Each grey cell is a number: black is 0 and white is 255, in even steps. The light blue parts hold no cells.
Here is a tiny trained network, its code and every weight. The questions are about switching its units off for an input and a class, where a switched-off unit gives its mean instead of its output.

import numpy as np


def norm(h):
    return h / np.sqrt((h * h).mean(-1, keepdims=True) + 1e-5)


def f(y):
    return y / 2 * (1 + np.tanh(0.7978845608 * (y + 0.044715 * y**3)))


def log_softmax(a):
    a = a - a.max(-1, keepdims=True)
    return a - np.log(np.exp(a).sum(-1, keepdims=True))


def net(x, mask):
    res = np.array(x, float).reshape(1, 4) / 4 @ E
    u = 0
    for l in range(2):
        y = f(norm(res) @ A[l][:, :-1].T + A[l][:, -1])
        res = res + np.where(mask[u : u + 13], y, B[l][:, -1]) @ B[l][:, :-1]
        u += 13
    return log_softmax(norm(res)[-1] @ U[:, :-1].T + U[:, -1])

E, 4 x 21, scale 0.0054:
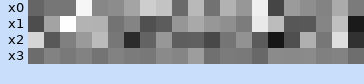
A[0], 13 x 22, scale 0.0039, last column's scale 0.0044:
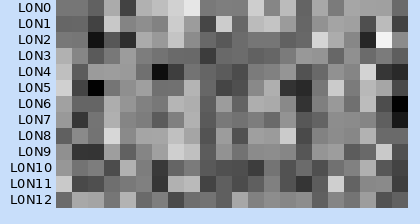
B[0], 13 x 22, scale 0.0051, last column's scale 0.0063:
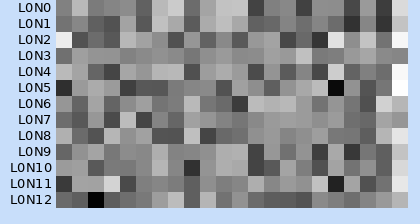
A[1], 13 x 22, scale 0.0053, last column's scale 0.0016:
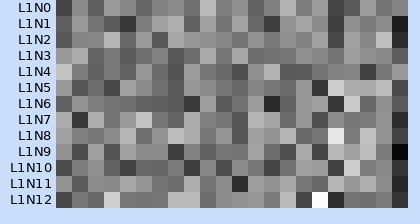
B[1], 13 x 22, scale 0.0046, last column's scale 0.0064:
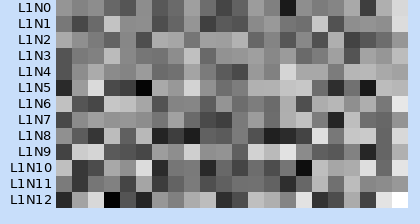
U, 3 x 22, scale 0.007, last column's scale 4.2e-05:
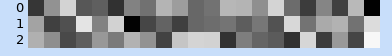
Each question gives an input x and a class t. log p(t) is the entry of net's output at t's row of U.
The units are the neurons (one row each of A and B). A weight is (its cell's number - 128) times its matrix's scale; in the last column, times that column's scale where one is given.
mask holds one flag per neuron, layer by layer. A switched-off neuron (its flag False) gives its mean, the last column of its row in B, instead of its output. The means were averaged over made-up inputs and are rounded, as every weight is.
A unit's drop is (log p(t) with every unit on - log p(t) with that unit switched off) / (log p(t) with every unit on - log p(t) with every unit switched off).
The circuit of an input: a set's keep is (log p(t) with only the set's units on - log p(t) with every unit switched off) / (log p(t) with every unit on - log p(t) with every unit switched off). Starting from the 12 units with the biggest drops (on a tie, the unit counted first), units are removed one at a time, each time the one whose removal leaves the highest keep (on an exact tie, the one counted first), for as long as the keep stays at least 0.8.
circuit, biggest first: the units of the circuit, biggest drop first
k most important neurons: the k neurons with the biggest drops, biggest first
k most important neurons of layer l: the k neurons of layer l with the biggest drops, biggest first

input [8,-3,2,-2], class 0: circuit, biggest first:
L1N12
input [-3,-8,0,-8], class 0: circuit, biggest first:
L0N2, L1N5
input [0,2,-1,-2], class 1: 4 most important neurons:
L0N2, L0N0, L0N8, L1N10
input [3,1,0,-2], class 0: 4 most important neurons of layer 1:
L1N12, L1N10, L1N6, L1N1
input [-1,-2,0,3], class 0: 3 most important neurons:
L0N2, L1N9, L0N9
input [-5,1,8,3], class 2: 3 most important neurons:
L0N4, L0N10, L1N8
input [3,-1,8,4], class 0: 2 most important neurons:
L0N5, L0N11
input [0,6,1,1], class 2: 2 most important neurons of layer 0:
L0N5, L0N2
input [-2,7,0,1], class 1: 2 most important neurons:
L0N2, L0N12
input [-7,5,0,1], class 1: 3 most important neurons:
L0N2, L0N4, L0N9
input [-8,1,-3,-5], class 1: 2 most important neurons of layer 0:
L0N2, L0N4
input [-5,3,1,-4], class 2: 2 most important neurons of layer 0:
L0N5, L0N11
